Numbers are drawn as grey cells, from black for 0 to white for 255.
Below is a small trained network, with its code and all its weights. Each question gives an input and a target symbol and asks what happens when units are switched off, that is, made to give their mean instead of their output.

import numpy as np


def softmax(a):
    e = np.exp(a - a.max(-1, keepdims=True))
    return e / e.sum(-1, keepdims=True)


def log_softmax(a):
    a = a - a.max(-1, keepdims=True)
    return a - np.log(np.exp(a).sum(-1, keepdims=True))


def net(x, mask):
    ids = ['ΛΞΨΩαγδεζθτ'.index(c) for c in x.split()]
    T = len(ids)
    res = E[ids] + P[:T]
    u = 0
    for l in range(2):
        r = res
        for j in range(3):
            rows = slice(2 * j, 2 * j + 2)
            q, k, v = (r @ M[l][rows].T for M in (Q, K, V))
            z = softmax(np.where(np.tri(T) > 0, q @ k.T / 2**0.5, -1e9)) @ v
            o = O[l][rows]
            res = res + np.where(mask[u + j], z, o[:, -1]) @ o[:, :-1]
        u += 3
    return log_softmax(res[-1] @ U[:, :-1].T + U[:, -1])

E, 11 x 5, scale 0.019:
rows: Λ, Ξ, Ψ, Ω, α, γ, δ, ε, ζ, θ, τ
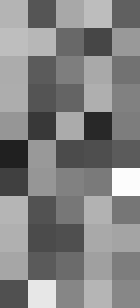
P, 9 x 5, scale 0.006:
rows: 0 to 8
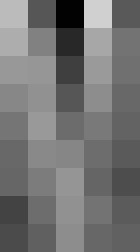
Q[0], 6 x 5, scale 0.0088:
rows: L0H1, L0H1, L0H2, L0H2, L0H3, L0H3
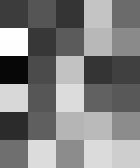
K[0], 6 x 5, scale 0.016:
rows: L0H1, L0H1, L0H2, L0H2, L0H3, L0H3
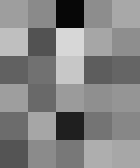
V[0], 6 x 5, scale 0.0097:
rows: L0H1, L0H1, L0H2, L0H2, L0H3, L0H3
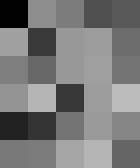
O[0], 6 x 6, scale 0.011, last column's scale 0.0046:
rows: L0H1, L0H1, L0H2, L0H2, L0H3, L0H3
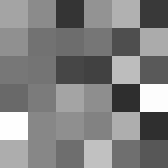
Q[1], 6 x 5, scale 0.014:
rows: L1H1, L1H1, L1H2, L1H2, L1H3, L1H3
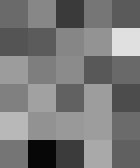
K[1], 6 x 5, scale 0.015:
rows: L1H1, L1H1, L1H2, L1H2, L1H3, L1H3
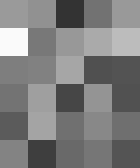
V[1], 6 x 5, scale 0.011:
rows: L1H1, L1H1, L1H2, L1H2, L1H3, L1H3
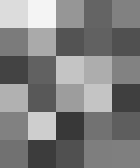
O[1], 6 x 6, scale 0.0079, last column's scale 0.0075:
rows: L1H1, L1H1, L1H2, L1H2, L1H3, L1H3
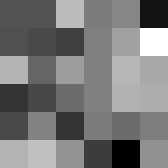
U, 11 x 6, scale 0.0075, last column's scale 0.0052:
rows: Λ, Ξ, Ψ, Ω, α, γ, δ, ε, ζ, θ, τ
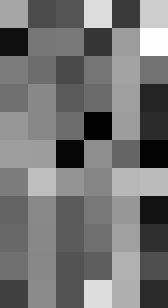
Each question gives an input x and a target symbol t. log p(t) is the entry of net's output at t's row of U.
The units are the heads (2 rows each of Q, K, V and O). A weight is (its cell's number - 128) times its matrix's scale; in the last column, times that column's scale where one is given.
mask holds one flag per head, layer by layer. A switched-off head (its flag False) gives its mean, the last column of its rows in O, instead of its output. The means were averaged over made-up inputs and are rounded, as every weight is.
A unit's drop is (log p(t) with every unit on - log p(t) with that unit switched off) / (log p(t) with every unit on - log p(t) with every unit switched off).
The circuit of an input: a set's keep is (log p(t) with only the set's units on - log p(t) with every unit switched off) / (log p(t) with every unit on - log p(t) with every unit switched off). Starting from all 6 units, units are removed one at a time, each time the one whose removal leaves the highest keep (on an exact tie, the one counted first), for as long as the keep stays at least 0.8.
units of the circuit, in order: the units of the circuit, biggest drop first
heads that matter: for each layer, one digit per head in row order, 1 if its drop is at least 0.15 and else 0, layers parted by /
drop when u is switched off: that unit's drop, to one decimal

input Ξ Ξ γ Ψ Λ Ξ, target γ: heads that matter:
001 / 101
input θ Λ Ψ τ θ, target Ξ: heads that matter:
100 / 110
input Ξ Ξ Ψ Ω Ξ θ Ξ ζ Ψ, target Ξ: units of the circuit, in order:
[L0H3]
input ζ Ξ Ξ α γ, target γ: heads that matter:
100 / 010
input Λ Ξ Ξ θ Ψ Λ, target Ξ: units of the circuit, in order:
[L1H2, L0H3]
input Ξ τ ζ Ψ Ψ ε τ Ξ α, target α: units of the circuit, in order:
[L0H2, L1H3, L1H2]
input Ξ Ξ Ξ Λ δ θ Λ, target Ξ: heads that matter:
011 / 000
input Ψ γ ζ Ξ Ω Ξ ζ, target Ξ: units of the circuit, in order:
[L1H2, L0H1]
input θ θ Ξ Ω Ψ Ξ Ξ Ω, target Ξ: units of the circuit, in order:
[L1H2, L0H3]
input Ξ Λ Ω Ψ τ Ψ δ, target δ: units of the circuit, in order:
[L0H1, L1H2, L1H1]
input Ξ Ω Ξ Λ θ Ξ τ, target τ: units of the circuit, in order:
[L1H3, L0H3, L0H1]
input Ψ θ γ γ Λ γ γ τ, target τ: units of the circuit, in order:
[L1H3, L0H1]
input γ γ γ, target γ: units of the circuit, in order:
[L0H1, L1H2]
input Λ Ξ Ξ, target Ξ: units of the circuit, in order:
[L1H1, L0H1]
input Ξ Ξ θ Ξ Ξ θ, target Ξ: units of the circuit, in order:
[L0H3]
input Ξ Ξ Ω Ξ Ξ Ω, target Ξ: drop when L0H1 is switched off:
0.1
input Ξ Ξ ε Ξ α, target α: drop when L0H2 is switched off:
0.5
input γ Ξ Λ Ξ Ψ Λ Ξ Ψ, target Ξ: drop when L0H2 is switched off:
0.1
